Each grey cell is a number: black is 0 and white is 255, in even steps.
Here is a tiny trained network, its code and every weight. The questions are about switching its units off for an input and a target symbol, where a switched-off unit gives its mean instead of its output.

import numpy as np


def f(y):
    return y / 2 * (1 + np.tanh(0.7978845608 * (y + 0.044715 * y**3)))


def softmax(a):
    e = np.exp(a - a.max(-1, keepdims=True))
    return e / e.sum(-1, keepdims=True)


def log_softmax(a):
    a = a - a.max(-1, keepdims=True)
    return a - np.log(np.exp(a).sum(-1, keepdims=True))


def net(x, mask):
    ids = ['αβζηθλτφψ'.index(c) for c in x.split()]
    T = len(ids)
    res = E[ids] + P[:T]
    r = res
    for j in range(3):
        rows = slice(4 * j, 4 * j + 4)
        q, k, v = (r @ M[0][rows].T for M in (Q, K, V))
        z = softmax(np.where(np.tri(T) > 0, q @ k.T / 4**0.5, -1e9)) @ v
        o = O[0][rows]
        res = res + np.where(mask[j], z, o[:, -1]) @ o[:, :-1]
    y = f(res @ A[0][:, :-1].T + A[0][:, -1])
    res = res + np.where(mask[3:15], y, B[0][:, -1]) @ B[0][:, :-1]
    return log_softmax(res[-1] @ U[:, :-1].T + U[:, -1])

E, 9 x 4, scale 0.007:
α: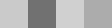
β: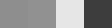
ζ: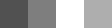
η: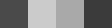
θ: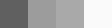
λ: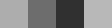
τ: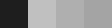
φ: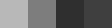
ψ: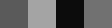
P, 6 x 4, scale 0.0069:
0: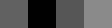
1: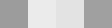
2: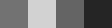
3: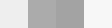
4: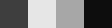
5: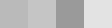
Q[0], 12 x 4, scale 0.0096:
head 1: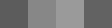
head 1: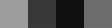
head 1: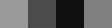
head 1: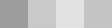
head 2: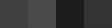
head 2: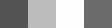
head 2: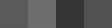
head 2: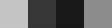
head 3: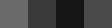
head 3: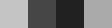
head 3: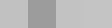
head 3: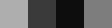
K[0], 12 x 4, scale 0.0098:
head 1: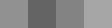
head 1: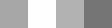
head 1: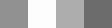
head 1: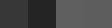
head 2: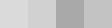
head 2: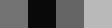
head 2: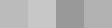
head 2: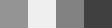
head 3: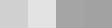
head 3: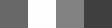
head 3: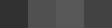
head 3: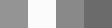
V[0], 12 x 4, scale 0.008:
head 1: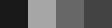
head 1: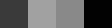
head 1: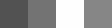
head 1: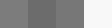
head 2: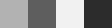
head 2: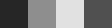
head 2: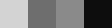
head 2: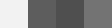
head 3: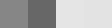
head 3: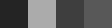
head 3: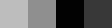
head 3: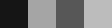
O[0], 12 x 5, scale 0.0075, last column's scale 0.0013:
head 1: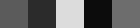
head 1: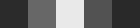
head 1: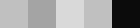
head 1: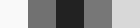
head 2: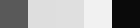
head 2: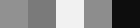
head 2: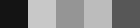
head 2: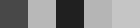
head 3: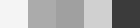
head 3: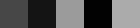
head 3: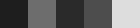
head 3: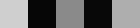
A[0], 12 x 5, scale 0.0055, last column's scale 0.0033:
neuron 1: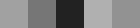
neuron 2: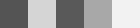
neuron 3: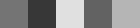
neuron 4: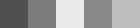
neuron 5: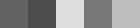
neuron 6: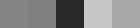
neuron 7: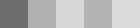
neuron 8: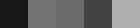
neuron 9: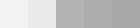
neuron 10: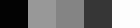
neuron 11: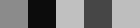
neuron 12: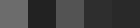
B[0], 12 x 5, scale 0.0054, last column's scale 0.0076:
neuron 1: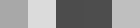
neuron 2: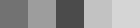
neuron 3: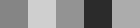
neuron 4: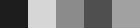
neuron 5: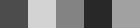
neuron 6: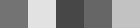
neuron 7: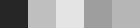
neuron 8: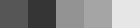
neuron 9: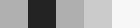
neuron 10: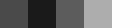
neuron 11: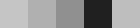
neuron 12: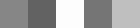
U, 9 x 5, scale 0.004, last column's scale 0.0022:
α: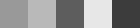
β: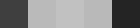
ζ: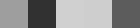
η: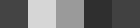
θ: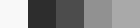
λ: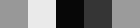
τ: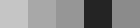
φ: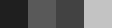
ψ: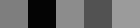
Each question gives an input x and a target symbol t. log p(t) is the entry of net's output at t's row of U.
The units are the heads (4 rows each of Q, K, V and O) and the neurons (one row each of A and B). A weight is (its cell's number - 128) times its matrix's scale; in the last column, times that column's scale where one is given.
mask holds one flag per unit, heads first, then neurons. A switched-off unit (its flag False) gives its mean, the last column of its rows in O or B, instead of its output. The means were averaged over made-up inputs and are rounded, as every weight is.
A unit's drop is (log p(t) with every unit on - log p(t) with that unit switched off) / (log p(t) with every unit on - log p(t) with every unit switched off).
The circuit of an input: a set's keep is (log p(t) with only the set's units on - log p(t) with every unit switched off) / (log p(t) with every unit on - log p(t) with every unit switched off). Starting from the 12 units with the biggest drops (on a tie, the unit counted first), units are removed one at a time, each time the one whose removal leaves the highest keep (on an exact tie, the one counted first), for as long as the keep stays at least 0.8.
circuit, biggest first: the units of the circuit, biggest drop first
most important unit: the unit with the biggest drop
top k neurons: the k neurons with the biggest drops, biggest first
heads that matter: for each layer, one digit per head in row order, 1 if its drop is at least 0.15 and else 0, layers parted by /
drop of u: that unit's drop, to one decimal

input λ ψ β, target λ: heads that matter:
110
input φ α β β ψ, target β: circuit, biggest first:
(head 2; head 3; neuron 7)
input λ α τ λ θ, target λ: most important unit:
head 1
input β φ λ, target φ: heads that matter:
111
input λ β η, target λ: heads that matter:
110
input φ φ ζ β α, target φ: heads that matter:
011
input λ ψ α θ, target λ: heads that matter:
110
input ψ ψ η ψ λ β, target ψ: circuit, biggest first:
(head 3; head 1; head 2; neuron 12)
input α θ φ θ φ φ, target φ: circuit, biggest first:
(head 3; head 2; neuron 11; neuron 3)
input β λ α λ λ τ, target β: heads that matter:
110
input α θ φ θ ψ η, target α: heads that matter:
101
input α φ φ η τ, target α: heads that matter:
101
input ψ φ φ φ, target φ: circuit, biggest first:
(head 3; head 2; head 1; neuron 10)
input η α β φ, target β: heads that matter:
110
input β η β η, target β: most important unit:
head 2
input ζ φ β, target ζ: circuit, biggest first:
(head 3; neuron 9; head 2)
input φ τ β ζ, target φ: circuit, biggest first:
(head 3; head 2; head 1; neuron 10)
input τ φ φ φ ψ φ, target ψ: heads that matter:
101
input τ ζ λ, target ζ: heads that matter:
111
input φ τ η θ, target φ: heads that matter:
111
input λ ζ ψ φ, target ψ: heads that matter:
001
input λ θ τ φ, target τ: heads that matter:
011
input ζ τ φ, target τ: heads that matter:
111
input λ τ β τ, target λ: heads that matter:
110
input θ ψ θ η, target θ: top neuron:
(neuron 9)
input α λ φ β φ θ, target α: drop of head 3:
0.2
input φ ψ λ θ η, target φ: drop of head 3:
0.2
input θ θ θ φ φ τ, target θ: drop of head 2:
0.3
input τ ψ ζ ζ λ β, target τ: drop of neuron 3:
0.1
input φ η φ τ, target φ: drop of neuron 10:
0.1
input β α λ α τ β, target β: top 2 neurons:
(neuron 7; neuron 4)
